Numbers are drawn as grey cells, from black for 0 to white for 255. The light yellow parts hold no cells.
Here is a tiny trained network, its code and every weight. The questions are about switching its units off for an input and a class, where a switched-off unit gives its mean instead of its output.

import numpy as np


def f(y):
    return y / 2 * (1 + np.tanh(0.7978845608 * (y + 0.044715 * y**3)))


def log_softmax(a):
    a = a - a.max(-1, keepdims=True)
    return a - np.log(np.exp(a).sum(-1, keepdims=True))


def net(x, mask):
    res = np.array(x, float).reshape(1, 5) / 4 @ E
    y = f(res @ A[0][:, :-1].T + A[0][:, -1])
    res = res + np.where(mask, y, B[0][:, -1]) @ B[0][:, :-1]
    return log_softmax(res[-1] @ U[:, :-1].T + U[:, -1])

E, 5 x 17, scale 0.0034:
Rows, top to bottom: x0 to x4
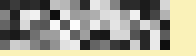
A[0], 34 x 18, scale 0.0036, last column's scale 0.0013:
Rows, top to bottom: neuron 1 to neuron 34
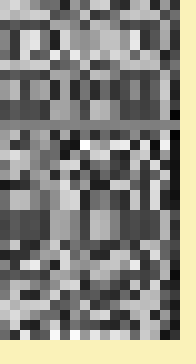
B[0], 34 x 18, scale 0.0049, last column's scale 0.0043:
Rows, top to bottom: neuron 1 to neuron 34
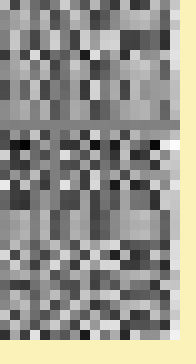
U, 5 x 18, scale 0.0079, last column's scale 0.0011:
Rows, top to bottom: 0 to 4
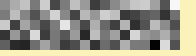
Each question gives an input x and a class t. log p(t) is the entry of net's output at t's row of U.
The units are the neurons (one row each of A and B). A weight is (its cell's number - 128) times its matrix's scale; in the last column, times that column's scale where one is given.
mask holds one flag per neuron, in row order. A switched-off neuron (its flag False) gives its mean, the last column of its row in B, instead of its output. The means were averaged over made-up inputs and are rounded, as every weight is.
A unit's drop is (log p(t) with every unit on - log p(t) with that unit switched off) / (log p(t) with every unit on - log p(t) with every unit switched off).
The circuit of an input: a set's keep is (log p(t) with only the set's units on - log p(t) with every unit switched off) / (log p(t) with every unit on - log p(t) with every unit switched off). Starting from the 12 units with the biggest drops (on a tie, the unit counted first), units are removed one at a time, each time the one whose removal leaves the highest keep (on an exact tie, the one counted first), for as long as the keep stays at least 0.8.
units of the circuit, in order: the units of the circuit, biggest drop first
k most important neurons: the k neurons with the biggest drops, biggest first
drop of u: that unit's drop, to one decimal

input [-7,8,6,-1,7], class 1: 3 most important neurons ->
neuron 27; neuron 5; neuron 4
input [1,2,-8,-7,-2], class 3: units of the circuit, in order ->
neuron 14
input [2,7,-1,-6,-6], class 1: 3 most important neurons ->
neuron 27; neuron 5; neuron 4
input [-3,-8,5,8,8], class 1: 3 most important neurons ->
neuron 33; neuron 30; neuron 25
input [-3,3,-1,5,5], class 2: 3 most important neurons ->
neuron 19; neuron 15; neuron 26
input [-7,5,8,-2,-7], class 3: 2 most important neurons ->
neuron 34; neuron 6
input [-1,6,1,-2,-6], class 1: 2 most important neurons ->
neuron 27; neuron 5
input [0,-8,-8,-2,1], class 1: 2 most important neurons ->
neuron 33; neuron 30
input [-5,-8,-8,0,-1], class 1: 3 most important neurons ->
neuron 33; neuron 30; neuron 25
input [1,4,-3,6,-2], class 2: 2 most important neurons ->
neuron 19; neuron 26
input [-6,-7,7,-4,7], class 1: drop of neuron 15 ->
0.2
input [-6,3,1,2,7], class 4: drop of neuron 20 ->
0.2
